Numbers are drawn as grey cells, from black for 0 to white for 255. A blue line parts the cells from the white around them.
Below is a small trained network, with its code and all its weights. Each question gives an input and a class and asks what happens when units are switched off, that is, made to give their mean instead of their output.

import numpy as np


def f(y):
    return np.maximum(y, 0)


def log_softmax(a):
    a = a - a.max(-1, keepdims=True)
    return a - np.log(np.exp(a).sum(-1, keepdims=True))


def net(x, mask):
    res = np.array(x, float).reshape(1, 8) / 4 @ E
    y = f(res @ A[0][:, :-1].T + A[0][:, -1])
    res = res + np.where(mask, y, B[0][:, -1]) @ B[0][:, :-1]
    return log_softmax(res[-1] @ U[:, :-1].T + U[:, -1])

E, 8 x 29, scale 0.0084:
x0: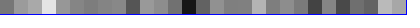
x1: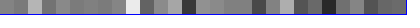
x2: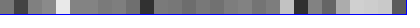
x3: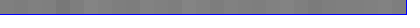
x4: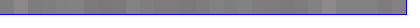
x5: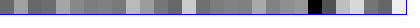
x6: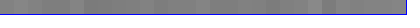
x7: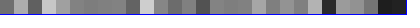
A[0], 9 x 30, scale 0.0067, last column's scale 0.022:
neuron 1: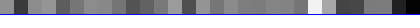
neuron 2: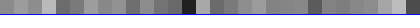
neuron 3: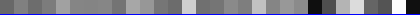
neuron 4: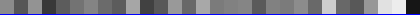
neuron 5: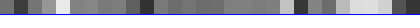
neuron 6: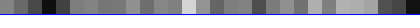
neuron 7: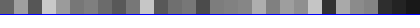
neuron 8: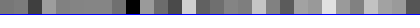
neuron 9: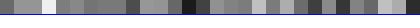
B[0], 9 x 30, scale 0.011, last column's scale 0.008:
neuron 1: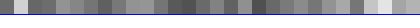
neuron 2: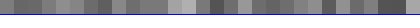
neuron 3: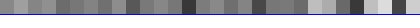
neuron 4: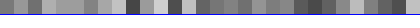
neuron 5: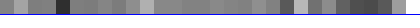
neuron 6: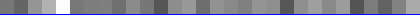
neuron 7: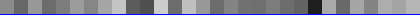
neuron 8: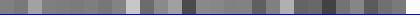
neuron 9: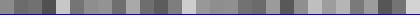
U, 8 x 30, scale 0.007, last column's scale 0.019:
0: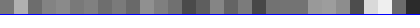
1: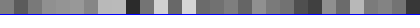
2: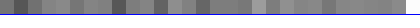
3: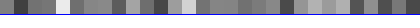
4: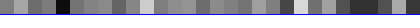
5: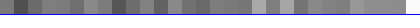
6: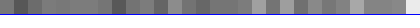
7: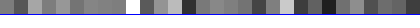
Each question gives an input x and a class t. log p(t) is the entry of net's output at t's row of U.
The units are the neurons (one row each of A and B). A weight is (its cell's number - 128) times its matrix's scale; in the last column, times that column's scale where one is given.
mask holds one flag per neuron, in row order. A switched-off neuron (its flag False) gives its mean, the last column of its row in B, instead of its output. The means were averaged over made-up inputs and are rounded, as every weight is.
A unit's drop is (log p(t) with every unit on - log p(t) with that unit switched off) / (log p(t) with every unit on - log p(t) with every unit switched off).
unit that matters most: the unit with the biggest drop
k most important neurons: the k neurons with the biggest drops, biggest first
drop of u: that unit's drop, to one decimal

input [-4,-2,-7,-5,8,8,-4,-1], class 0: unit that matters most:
neuron 3
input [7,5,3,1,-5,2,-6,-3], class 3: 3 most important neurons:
[neuron 9; neuron 8; neuron 2]
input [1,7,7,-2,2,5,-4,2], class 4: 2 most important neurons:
[neuron 5; neuron 8]
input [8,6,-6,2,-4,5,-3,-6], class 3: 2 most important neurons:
[neuron 9; neuron 2]
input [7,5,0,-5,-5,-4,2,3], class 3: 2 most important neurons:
[neuron 9; neuron 8]
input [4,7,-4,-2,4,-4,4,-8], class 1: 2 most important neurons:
[neuron 4; neuron 8]
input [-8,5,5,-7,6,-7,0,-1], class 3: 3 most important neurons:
[neuron 6; neuron 3; neuron 8]
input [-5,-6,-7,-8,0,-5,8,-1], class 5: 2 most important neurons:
[neuron 5; neuron 8]
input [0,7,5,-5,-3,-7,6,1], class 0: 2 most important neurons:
[neuron 1; neuron 8]
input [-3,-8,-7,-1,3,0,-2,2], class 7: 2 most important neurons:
[neuron 8; neuron 5]
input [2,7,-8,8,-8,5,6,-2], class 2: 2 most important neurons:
[neuron 5; neuron 8]
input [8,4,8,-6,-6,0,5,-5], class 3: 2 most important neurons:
[neuron 9; neuron 2]
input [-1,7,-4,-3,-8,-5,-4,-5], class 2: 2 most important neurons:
[neuron 8; neuron 5]
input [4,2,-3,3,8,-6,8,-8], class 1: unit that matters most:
neuron 4
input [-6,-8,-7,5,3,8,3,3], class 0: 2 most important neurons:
[neuron 3; neuron 5]
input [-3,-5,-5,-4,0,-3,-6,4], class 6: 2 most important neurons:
[neuron 5; neuron 8]
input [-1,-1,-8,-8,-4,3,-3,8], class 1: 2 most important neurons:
[neuron 7; neuron 5]
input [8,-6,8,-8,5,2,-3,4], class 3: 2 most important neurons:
[neuron 9; neuron 2]
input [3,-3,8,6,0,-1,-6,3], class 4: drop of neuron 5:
0.9
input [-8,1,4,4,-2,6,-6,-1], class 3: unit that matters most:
neuron 6
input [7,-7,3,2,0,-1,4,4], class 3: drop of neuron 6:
-0.1
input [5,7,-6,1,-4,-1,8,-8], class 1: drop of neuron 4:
0.7
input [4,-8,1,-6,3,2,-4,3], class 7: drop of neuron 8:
0.9
